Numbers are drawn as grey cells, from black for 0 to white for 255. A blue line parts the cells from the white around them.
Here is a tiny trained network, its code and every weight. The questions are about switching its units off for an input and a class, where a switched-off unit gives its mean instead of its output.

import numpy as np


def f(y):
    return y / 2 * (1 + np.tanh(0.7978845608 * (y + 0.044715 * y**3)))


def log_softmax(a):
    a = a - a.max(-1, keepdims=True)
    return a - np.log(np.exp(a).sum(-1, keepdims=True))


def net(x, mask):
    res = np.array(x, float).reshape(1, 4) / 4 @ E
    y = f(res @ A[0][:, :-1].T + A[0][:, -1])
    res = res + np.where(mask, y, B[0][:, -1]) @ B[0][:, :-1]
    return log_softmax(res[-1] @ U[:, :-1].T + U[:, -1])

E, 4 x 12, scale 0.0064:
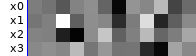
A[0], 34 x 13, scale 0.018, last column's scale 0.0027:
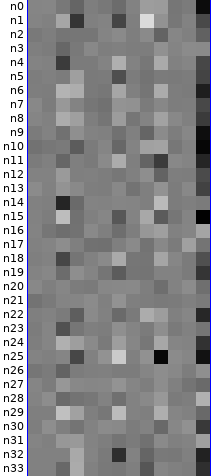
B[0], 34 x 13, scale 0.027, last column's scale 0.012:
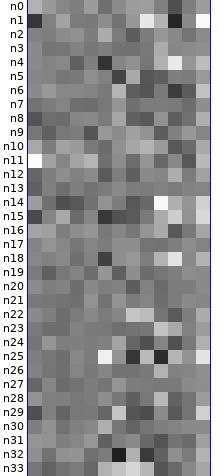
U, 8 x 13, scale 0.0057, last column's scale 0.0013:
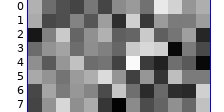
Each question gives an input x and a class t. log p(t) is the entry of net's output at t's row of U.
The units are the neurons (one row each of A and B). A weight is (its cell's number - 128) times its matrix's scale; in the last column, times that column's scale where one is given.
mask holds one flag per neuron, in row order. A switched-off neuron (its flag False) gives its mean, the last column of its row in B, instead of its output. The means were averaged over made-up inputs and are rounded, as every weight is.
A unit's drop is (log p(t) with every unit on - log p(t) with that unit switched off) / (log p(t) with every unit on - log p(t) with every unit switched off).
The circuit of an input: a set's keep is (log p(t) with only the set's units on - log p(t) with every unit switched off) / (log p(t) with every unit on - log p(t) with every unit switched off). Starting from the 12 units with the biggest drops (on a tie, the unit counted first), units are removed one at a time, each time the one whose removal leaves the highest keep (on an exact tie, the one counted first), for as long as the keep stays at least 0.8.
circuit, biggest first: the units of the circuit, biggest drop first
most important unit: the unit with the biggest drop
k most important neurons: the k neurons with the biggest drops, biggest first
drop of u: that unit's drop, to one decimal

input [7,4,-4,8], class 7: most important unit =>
n15
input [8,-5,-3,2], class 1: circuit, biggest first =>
(n32, n15)
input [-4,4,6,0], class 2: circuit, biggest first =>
(n1, n25)
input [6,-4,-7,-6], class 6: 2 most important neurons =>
(n6, n29)
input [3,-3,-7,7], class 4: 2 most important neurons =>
(n32, n33)
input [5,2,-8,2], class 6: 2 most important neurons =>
(n6, n29)
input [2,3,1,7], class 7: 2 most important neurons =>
(n32, n15)
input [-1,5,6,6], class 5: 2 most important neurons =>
(n25, n11)
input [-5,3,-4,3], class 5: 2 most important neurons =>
(n25, n1)
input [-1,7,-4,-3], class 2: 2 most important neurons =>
(n1, n15)
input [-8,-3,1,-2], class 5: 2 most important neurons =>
(n25, n15)
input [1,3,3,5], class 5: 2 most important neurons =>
(n1, n25)
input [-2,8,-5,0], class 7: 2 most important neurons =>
(n15, n33)
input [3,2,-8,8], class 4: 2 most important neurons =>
(n32, n5)
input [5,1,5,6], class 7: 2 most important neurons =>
(n14, n33)
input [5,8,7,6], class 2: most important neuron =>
(n1)
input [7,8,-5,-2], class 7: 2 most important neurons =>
(n15, n32)
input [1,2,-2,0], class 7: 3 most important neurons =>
(n25, n1, n29)
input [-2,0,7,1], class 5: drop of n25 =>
0.4
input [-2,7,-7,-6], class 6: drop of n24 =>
0.0
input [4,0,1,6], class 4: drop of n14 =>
0.1
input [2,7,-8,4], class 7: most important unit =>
n15
